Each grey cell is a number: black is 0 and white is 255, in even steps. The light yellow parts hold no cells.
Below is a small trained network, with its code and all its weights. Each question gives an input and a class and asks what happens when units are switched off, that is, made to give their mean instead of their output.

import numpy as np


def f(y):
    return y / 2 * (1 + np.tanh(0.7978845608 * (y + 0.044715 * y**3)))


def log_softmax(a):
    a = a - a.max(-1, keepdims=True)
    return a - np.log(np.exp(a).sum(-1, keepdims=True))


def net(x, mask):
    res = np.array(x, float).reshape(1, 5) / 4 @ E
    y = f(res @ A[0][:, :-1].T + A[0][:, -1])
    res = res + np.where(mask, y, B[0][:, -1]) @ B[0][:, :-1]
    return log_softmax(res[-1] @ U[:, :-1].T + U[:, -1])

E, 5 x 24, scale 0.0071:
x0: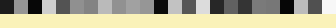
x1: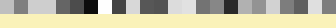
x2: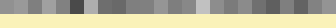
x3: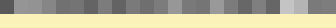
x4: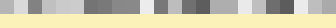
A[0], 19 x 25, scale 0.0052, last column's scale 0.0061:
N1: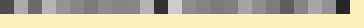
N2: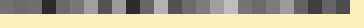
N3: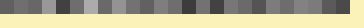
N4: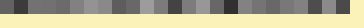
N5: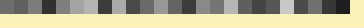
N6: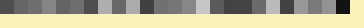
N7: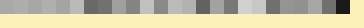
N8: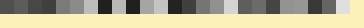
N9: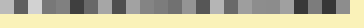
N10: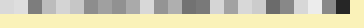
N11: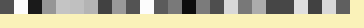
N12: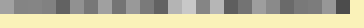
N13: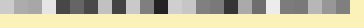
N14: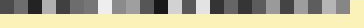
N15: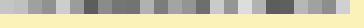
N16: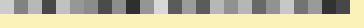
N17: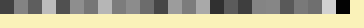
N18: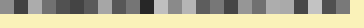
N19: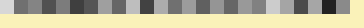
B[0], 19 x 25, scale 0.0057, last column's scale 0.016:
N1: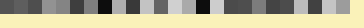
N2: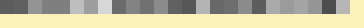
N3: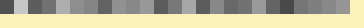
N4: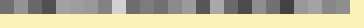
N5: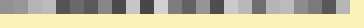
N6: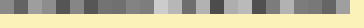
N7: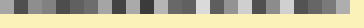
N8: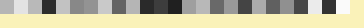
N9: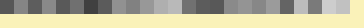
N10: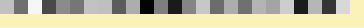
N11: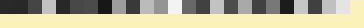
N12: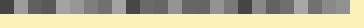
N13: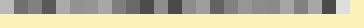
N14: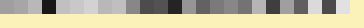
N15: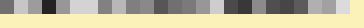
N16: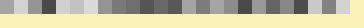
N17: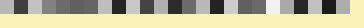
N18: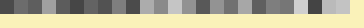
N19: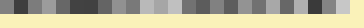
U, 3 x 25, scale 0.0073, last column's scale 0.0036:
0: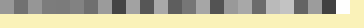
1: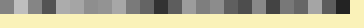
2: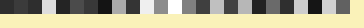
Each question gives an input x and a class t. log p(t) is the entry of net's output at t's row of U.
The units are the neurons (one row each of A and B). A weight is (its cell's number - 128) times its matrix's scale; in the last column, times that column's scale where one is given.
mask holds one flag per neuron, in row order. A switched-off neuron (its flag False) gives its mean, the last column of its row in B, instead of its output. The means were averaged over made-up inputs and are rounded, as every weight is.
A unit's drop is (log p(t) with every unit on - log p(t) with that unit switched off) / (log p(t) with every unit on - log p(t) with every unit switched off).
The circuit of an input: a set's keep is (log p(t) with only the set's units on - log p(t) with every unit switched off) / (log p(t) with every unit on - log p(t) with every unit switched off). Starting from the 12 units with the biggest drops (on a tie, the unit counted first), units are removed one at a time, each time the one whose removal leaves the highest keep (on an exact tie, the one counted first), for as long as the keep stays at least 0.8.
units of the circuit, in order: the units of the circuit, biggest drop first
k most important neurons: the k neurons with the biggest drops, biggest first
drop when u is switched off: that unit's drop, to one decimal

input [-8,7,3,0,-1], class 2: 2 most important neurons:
[N18; N19]
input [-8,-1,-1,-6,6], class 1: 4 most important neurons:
[N15; N16; N17; N5]
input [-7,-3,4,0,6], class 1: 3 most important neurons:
[N15; N16; N17]
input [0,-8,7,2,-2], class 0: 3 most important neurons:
[N8; N5; N15]
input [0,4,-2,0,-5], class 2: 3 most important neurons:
[N8; N10; N18]
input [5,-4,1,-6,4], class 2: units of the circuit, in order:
[N11]
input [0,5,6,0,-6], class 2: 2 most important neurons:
[N8; N18]
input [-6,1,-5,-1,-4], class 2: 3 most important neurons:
[N18; N10; N19]
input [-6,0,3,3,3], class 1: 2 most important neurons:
[N16; N15]
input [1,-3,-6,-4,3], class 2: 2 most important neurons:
[N11; N14]
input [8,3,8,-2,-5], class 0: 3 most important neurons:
[N17; N6; N15]
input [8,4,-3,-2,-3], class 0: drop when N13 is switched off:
0.1
